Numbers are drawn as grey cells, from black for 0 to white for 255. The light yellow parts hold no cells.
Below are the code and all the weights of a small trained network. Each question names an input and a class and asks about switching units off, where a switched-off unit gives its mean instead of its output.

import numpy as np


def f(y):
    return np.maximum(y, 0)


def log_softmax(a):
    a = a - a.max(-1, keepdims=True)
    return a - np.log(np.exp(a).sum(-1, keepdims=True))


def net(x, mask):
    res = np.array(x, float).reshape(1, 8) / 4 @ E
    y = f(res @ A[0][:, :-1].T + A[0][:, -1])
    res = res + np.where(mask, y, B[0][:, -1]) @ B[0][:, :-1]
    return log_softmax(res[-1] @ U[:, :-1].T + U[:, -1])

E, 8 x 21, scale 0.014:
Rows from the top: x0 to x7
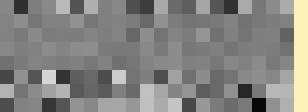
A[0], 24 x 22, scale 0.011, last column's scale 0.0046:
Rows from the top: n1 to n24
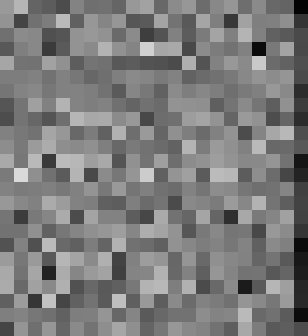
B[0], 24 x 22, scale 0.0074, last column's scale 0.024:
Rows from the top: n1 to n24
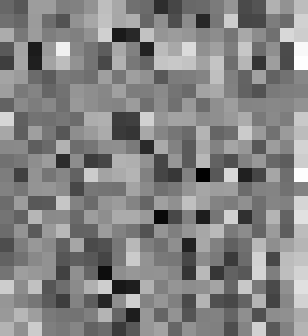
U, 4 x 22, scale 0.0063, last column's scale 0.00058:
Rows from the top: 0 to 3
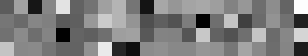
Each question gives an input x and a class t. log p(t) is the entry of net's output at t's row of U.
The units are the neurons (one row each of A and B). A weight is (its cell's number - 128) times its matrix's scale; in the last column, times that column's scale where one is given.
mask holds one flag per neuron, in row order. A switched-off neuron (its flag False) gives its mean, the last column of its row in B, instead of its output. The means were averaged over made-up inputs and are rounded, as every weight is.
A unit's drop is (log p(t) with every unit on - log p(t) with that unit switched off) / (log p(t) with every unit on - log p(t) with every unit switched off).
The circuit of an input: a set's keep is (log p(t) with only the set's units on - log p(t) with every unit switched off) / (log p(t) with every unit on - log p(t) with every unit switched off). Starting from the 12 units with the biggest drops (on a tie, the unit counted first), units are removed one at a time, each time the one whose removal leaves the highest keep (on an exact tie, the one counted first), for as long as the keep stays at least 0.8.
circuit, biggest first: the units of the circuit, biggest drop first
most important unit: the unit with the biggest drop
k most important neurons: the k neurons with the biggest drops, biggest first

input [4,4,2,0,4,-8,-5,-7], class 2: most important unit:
n20
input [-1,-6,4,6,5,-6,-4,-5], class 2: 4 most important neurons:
[n20 n4 n12 n19]
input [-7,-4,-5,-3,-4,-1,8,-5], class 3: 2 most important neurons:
[n21 n10]
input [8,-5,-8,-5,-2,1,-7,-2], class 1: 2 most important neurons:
[n16 n2]
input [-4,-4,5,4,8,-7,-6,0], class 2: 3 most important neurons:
[n20 n12 n19]
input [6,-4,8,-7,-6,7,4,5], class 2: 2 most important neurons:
[n22 n13]
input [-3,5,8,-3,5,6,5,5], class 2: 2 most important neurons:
[n22 n5]
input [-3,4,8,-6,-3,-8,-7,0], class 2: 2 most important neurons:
[n20 n12]
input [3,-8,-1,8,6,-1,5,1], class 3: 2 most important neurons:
[n21 n13]
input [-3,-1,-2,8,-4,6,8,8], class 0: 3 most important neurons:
[n4 n17 n3]
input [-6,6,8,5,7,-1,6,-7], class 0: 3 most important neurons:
[n5 n15 n16]
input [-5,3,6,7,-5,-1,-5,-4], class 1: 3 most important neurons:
[n13 n21 n4]
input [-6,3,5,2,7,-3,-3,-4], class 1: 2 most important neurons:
[n13 n4]
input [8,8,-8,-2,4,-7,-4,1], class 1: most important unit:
n16
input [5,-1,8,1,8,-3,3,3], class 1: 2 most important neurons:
[n16 n5]
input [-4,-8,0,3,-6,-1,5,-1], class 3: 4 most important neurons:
[n21 n16 n2 n10]
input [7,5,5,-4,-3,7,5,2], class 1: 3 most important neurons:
[n16 n2 n20]
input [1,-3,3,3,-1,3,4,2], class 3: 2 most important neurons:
[n20 n12]
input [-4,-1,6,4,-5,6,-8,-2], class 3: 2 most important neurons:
[n3 n9]
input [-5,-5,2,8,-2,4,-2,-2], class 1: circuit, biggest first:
[n13]
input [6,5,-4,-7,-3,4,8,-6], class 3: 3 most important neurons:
[n21 n10 n4]
